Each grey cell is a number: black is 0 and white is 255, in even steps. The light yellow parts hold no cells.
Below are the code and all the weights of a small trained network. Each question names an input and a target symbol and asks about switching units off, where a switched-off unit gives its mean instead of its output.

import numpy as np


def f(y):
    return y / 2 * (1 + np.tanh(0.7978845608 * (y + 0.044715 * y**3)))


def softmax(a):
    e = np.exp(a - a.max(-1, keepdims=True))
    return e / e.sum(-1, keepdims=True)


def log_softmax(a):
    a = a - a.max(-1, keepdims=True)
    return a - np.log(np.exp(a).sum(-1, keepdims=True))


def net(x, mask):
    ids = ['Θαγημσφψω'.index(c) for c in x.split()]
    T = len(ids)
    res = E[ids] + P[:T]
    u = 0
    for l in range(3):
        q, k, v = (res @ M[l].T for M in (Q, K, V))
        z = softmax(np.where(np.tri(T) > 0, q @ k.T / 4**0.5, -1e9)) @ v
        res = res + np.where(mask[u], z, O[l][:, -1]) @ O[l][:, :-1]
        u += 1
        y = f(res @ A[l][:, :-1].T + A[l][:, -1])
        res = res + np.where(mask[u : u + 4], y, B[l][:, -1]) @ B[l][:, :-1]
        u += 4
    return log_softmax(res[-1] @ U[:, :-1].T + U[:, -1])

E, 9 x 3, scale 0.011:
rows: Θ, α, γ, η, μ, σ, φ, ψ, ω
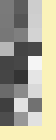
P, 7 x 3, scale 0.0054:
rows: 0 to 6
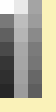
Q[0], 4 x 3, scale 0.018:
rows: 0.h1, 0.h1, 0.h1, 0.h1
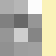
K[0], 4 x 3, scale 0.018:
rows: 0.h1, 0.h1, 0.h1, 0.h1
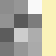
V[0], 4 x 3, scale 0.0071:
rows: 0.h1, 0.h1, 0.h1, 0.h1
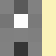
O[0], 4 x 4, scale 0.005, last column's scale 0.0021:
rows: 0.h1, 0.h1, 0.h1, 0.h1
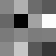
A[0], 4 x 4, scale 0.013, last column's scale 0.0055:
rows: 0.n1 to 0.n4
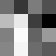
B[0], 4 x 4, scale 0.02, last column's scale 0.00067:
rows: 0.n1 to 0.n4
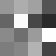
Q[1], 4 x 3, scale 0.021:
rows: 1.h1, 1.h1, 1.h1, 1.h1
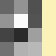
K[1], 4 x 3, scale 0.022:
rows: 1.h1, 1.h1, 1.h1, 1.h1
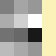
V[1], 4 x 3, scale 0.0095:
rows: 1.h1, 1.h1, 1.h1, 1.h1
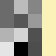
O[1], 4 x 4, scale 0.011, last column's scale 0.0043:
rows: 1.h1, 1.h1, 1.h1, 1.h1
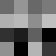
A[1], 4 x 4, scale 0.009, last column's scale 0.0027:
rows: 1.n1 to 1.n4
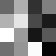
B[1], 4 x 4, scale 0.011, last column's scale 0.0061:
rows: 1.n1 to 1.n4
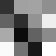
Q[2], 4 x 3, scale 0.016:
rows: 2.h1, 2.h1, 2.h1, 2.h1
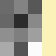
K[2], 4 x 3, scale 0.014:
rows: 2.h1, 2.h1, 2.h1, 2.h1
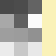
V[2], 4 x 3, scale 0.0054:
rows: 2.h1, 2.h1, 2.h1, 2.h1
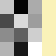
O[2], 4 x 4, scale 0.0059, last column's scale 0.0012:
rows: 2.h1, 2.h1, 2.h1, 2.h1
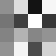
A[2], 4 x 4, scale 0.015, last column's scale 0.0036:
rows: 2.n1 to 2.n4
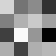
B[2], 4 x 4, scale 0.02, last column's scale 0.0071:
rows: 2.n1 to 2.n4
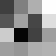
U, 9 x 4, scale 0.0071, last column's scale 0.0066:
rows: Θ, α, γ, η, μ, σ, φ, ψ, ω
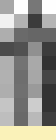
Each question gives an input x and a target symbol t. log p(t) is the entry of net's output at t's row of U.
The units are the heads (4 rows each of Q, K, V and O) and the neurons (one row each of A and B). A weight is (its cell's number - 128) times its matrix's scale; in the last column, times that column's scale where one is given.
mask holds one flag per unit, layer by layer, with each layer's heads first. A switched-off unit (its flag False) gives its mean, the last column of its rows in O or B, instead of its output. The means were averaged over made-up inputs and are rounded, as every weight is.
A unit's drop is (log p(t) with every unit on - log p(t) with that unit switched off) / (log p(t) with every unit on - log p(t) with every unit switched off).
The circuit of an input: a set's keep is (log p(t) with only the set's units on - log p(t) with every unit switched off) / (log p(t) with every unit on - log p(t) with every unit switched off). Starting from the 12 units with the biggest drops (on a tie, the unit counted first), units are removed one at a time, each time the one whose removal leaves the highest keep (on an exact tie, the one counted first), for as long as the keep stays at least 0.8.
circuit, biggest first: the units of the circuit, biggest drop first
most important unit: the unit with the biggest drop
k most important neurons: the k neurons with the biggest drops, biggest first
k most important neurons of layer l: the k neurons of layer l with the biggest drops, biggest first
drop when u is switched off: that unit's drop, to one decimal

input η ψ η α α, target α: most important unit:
2.h1
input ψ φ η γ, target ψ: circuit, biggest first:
1.h1; 2.n4
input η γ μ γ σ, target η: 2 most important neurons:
0.n2; 1.n4
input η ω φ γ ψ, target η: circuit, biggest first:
0.n2; 0.h1; 1.h1
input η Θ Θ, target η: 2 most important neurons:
0.n2; 1.n4
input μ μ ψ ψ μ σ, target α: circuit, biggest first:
2.n3; 1.h1
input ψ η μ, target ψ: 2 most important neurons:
2.n4; 2.n2
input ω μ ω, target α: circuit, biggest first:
1.h1; 2.n3
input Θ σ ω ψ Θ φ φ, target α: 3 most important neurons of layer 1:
1.n4; 1.n1; 1.n3
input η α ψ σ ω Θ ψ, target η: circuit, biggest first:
0.n2; 1.h1; 0.h1
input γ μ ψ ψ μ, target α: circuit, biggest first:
1.h1; 2.n3
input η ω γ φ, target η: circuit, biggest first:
0.h1; 1.h1
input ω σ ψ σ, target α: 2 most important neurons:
0.n2; 2.n1
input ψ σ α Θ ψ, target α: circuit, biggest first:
2.n3
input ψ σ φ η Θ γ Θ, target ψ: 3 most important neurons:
2.n4; 2.n2; 1.n3
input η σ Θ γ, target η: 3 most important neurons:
0.n2; 1.n4; 2.n4
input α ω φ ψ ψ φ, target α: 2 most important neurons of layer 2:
2.n1; 2.n3
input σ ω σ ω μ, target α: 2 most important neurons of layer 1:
1.n1; 1.n3
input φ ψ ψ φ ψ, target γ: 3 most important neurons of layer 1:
1.n4; 1.n1; 1.n2
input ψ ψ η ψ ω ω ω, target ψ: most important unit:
0.h1
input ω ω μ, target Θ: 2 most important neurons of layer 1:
1.n4; 1.n3
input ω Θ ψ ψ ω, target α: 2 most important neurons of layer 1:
1.n2; 1.n1
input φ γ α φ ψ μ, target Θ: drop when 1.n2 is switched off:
0.1
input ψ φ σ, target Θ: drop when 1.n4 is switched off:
0.4
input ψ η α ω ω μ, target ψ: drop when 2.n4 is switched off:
0.5
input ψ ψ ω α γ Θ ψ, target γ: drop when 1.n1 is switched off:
0.2
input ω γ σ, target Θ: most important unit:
1.n4
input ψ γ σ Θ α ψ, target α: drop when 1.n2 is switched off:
-0.1
